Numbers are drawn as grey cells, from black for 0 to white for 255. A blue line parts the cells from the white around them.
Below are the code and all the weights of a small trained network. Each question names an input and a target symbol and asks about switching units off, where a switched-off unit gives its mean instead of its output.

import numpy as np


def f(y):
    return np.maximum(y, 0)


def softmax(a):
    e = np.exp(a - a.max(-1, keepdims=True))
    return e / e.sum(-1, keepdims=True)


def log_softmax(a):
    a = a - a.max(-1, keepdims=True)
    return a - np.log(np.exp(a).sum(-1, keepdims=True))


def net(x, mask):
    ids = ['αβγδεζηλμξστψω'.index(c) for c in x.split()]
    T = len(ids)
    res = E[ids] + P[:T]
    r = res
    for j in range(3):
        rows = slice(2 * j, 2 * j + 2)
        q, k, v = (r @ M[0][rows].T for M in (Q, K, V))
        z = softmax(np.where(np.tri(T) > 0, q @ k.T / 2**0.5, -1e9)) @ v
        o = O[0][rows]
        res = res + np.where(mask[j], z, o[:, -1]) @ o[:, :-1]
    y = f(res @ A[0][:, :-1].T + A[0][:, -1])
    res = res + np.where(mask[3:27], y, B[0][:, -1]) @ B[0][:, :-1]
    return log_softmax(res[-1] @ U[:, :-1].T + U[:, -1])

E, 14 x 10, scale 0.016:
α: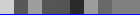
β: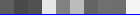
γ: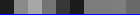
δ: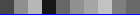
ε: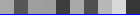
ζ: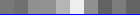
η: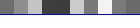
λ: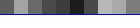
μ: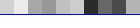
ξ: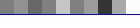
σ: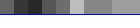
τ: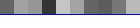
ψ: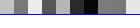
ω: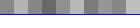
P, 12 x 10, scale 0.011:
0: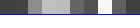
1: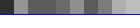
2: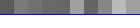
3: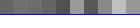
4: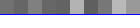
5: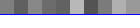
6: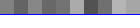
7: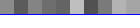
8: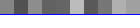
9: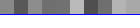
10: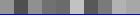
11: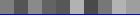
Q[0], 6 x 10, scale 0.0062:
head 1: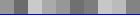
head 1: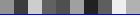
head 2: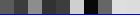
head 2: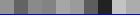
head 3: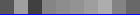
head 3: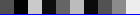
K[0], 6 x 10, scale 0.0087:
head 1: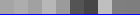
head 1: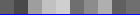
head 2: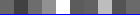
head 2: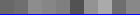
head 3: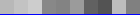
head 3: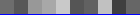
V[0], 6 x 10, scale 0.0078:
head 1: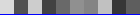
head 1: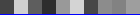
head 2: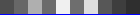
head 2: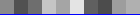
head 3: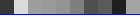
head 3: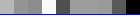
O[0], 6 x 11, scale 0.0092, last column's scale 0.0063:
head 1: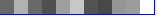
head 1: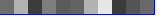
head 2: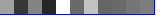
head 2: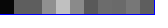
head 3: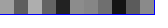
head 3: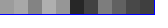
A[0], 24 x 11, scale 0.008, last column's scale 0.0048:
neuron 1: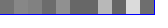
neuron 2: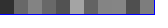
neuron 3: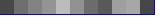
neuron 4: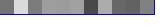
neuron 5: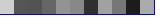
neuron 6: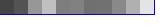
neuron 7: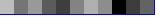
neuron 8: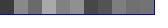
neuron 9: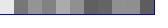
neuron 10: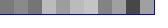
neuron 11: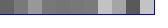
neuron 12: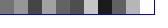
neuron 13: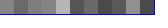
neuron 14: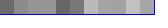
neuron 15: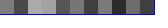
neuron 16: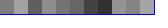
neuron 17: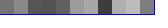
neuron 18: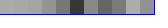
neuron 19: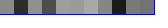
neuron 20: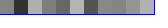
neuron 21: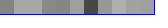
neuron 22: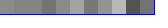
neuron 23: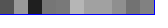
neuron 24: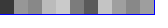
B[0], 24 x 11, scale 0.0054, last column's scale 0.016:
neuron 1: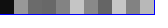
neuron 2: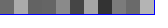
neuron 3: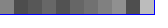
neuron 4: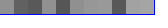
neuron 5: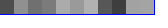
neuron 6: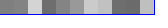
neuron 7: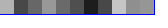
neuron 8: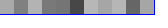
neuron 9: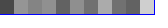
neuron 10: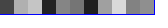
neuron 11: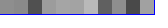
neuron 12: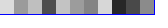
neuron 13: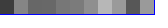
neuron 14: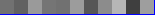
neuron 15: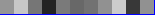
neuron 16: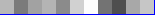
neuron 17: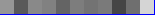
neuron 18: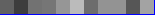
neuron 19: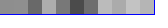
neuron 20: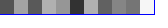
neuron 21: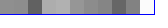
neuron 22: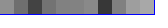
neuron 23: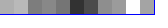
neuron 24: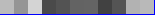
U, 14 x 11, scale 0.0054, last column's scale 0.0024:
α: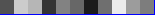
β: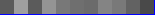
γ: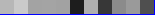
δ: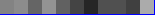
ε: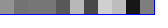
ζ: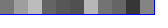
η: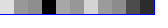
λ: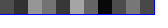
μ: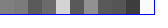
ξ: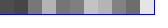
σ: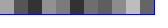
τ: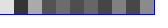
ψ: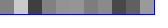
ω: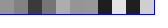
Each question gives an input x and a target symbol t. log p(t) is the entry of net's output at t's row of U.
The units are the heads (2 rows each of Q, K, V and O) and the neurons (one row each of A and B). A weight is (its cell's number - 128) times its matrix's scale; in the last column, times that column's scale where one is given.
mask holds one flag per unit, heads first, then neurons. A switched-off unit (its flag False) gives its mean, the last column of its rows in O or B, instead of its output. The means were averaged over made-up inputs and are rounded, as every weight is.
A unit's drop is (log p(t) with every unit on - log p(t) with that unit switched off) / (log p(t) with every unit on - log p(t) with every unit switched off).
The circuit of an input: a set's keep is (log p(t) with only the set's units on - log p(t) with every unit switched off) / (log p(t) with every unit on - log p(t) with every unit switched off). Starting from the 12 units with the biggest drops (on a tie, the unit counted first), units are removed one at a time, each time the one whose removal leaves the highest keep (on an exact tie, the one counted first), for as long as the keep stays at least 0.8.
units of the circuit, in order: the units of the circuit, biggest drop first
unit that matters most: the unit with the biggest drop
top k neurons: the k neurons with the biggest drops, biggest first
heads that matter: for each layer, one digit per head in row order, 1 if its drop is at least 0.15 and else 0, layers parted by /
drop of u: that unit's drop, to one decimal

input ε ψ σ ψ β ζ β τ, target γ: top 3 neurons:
neuron 24; neuron 16; neuron 8
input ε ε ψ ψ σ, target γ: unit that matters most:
head 3
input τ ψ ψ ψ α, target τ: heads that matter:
001
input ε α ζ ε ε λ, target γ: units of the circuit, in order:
head 3; neuron 16; neuron 24
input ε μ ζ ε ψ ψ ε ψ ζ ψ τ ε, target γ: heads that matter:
011
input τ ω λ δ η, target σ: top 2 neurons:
neuron 7; neuron 19
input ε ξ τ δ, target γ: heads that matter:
011
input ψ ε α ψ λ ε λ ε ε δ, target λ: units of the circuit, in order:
head 3; head 1
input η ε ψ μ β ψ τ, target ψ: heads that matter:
111
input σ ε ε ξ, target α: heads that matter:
111
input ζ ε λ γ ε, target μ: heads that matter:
011
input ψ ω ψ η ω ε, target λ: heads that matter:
101
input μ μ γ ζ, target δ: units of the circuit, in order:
head 3; head 1; neuron 7
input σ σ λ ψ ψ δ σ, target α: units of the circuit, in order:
neuron 23; head 3; neuron 16
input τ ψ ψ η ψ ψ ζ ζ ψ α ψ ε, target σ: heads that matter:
111
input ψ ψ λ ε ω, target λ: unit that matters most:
head 3
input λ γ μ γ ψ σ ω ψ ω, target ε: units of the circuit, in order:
head 2; neuron 14; head 1; neuron 2
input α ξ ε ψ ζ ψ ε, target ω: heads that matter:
101
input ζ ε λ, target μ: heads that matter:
011
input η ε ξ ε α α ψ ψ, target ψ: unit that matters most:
head 1
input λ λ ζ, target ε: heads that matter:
110
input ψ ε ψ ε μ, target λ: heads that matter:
001
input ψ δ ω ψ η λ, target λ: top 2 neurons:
neuron 17; neuron 19
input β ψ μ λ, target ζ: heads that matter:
111
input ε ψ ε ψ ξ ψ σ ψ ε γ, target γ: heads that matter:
011
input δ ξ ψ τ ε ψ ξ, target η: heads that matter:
010
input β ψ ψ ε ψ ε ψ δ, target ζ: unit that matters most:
head 2
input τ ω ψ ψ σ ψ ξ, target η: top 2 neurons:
neuron 12; neuron 20
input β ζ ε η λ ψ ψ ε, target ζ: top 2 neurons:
neuron 6; neuron 8
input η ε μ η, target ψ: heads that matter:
101
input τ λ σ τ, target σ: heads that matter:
111
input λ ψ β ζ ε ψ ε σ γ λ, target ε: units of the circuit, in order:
head 2; head 1; neuron 14; neuron 20
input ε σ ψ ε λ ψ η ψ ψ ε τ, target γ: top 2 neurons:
neuron 16; neuron 24
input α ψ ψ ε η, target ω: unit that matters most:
head 1
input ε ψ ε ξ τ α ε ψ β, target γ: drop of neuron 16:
0.2
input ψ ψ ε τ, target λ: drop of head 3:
0.6
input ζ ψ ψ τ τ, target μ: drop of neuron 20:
-0.1
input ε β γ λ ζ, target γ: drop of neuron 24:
0.3
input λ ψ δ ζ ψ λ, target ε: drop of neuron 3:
-0.1
